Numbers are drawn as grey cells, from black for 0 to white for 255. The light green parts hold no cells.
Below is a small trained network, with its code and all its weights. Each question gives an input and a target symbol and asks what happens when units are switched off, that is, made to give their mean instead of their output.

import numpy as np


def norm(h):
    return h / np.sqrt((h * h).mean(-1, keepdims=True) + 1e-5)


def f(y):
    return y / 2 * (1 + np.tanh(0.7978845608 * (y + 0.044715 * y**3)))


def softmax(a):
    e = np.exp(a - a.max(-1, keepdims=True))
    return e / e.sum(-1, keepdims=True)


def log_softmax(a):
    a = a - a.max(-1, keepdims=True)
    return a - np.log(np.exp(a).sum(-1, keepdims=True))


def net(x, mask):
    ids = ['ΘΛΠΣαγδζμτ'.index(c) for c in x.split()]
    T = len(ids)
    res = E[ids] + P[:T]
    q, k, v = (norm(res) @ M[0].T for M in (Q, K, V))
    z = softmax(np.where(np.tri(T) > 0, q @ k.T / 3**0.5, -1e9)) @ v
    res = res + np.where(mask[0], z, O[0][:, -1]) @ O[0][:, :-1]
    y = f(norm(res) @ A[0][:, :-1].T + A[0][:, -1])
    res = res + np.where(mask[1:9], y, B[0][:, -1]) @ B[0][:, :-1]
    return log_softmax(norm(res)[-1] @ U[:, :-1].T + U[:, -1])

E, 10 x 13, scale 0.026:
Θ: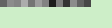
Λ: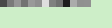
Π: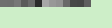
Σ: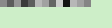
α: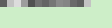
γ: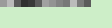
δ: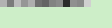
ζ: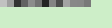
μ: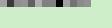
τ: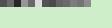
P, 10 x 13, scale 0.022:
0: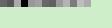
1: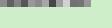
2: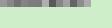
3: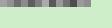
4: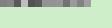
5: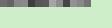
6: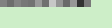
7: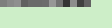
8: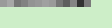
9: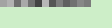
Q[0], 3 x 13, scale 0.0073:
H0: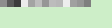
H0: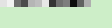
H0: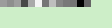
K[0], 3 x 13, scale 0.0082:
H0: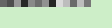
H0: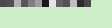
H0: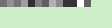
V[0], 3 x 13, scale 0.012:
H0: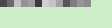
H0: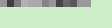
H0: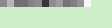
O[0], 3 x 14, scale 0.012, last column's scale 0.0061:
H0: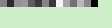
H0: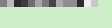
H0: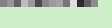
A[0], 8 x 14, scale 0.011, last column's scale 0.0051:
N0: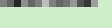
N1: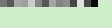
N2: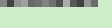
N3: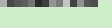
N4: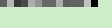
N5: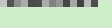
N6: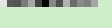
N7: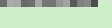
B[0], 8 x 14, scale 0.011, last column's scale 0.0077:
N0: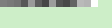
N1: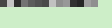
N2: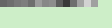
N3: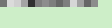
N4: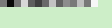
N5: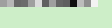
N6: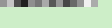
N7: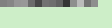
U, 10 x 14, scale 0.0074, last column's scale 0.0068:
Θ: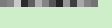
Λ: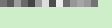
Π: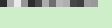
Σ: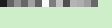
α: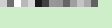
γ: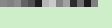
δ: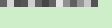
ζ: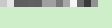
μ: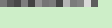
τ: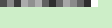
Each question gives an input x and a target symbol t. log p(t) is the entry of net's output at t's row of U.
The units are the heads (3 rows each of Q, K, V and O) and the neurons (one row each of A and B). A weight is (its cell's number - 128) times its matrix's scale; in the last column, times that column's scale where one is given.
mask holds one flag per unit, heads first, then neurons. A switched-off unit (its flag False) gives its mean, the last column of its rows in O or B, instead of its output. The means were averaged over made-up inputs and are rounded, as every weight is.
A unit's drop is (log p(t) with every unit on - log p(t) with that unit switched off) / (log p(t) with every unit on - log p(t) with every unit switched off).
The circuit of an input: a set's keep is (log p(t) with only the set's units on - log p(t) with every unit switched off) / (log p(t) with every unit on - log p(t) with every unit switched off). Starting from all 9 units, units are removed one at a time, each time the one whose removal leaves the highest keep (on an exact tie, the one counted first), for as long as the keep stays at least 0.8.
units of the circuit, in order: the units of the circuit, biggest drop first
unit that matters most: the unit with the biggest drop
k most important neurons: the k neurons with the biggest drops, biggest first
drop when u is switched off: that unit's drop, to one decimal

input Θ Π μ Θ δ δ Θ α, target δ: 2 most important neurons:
(N5, N4)
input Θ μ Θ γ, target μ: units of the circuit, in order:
(H0, N4)
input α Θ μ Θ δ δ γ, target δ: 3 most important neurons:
(N5, N0, N4)
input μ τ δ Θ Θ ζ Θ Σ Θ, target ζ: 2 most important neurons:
(N5, N4)
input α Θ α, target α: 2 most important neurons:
(N1, N5)
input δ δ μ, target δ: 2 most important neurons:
(N5, N4)
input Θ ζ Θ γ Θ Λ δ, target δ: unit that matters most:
N1
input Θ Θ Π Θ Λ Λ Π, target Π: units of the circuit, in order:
(H0, N3)
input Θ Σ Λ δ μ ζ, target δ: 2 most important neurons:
(N6, N5)
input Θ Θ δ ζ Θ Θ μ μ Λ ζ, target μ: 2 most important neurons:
(N4, N5)
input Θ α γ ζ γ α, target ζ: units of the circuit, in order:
(H0, N4)
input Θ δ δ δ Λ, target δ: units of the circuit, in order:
(N5, H0)
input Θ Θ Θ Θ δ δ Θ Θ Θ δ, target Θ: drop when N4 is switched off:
0.2
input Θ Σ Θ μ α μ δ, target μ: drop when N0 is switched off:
0.1
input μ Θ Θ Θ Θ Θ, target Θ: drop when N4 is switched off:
0.2
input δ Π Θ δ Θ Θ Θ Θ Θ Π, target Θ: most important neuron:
(N4)
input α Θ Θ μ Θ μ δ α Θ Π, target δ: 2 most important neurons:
(N5, N4)
